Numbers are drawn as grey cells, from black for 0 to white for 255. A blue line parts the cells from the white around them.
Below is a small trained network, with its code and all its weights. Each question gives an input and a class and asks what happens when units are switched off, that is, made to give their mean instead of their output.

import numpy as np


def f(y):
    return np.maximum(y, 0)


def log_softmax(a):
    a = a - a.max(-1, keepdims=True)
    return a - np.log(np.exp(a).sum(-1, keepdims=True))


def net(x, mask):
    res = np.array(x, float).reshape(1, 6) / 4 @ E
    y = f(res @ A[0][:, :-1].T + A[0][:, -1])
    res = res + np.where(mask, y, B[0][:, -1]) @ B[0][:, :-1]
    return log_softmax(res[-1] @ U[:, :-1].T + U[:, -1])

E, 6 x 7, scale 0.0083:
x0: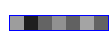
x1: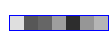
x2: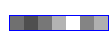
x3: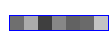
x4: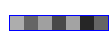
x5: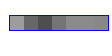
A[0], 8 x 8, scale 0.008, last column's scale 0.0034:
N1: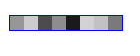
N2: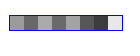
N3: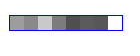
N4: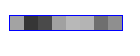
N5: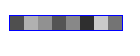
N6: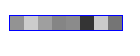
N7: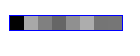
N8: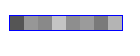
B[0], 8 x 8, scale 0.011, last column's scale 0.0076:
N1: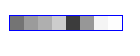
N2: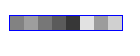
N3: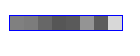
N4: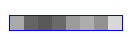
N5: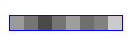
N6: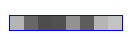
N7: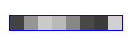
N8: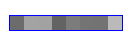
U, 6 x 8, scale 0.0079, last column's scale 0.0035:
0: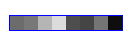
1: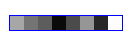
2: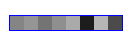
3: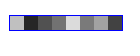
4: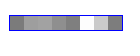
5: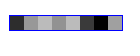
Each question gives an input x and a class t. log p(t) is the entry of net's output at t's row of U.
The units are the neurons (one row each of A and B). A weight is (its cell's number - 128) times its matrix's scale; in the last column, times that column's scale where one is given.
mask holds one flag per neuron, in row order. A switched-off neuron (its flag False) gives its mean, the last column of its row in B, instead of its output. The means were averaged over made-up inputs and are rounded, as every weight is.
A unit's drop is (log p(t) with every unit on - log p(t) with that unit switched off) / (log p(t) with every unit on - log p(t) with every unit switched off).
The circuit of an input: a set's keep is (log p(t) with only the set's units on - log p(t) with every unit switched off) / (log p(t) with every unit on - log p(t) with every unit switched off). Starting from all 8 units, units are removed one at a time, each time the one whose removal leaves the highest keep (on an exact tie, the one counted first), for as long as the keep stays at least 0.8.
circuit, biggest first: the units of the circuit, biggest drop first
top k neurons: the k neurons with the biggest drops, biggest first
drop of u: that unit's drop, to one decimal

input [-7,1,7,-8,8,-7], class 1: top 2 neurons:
(N2, N1)
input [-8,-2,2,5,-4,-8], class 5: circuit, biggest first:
(N7)
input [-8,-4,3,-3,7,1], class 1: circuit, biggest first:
(N2, N1)
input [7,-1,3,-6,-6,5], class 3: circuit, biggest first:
(N1, N4)
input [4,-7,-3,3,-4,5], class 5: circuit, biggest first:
(N7, N2)
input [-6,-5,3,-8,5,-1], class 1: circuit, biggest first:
(N2, N1)
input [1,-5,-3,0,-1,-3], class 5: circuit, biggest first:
(N7, N1)
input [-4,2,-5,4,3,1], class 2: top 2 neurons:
(N2, N1)
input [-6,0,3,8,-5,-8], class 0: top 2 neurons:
(N7, N1)
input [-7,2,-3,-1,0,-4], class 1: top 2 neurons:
(N3, N6)
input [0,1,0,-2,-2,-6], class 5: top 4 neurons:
(N1, N4, N2, N6)
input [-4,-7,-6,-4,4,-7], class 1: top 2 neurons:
(N2, N3)
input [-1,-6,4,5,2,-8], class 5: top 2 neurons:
(N7, N1)
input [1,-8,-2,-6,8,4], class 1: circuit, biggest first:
(N2)
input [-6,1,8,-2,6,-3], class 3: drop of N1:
0.3
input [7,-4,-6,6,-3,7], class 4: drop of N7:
0.1
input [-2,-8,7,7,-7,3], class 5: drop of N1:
0.0
